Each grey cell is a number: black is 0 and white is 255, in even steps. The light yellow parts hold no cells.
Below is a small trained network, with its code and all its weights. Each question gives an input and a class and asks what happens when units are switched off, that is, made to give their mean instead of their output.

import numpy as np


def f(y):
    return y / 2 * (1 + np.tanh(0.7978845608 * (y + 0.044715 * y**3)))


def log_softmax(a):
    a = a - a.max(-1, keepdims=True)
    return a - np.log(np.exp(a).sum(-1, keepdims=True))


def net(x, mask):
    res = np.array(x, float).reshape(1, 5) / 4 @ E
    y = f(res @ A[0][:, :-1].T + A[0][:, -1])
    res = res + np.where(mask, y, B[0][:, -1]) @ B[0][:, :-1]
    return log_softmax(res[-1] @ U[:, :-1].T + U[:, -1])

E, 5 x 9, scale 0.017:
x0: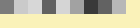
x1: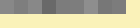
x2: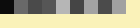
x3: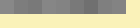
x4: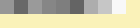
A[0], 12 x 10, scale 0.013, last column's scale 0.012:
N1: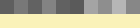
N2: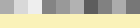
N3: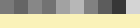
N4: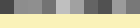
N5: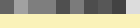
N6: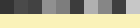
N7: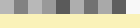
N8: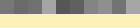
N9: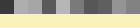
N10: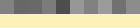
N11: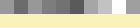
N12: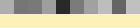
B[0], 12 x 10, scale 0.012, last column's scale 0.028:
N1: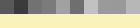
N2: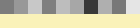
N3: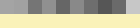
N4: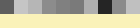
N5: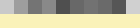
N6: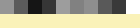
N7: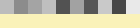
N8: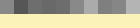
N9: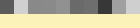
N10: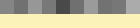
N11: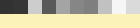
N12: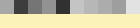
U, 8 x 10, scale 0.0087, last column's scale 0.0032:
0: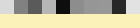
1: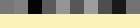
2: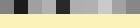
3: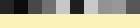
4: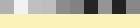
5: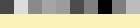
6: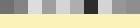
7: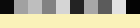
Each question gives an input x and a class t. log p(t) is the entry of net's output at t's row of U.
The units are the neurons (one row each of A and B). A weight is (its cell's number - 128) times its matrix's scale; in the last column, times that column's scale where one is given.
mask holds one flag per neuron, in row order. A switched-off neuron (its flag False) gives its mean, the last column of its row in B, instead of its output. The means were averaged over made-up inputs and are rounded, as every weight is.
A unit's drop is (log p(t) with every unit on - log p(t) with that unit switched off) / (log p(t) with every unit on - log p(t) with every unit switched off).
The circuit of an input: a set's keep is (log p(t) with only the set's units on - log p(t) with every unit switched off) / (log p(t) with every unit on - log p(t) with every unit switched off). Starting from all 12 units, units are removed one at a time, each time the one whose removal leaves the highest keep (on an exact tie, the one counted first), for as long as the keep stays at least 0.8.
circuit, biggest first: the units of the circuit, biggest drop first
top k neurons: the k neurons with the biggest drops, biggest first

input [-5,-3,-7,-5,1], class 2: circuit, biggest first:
(N12)
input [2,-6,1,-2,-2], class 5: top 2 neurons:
(N7; N2)
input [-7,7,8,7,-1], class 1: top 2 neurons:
(N6; N11)
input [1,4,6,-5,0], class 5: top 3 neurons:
(N11; N9; N4)
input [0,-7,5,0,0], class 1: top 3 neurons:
(N11; N6; N2)
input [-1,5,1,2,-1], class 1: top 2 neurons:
(N7; N12)
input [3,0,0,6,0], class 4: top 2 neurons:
(N11; N1)
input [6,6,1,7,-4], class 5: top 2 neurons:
(N7; N9)
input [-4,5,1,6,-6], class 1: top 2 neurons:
(N6; N7)
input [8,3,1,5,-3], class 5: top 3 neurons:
(N9; N4; N7)
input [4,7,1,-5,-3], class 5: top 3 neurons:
(N7; N9; N4)
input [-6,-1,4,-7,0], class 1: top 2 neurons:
(N6; N11)
